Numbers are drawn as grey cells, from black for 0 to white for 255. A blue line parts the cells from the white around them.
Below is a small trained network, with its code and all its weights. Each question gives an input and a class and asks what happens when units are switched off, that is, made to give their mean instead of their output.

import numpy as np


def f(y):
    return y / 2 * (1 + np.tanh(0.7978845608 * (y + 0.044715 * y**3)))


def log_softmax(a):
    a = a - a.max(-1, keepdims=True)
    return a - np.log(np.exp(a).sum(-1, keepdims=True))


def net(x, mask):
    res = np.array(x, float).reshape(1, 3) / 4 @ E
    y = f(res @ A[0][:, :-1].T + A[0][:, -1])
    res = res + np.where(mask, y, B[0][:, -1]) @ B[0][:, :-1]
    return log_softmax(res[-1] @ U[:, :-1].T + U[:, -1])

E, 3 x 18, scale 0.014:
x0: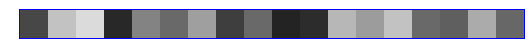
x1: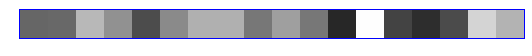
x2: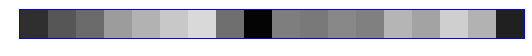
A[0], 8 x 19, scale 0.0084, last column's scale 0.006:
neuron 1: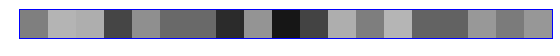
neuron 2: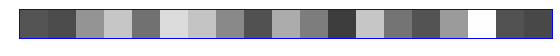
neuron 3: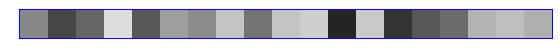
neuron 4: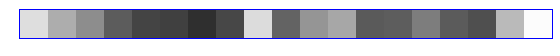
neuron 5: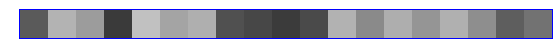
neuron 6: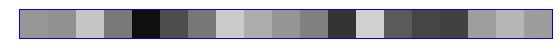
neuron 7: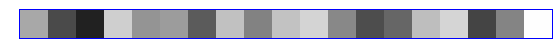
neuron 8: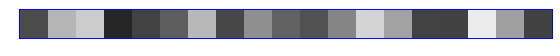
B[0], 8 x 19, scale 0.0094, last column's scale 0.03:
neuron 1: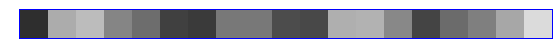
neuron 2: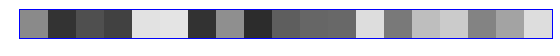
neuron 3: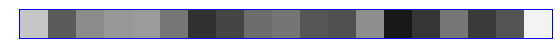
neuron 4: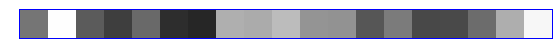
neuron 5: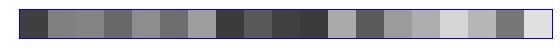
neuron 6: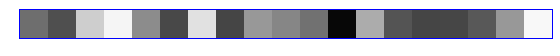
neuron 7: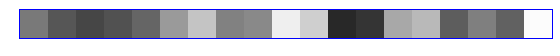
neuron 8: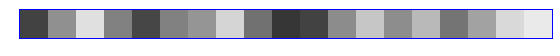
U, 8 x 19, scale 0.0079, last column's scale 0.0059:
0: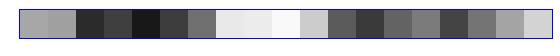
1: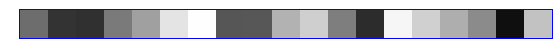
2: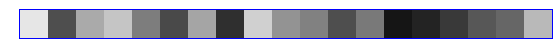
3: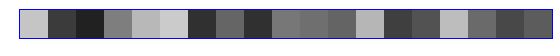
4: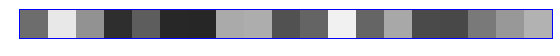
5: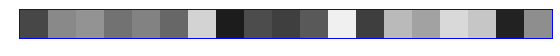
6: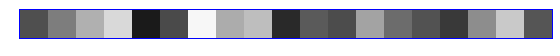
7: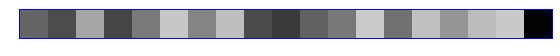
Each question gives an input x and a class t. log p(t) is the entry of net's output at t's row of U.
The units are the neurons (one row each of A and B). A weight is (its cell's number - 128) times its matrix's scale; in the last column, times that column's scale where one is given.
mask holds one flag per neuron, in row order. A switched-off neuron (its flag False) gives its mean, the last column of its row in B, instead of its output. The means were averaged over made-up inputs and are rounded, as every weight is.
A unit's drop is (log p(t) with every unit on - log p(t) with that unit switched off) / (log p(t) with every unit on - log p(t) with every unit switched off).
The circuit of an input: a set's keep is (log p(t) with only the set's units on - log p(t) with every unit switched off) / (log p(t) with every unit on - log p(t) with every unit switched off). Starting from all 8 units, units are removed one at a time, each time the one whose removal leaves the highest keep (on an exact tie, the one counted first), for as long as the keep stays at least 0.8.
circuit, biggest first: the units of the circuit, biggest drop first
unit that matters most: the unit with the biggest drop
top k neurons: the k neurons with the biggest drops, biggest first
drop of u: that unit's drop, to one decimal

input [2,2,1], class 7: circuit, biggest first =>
[neuron 6]
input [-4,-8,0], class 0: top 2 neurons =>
[neuron 5; neuron 2]
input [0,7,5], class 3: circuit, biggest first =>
[neuron 3; neuron 2]
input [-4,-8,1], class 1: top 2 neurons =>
[neuron 7; neuron 1]
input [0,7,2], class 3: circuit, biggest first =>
[neuron 2; neuron 3]
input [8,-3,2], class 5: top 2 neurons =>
[neuron 5; neuron 4]
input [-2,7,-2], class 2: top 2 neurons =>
[neuron 6; neuron 3]
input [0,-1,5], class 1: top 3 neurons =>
[neuron 1; neuron 8; neuron 3]
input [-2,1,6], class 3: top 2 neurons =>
[neuron 2; neuron 8]
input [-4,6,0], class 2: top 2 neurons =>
[neuron 6; neuron 5]
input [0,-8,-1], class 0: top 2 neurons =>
[neuron 7; neuron 8]
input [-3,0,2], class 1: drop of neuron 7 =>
0.1
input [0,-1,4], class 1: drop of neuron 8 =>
0.2
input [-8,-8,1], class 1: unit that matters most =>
neuron 7
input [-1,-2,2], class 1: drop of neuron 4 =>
0.4
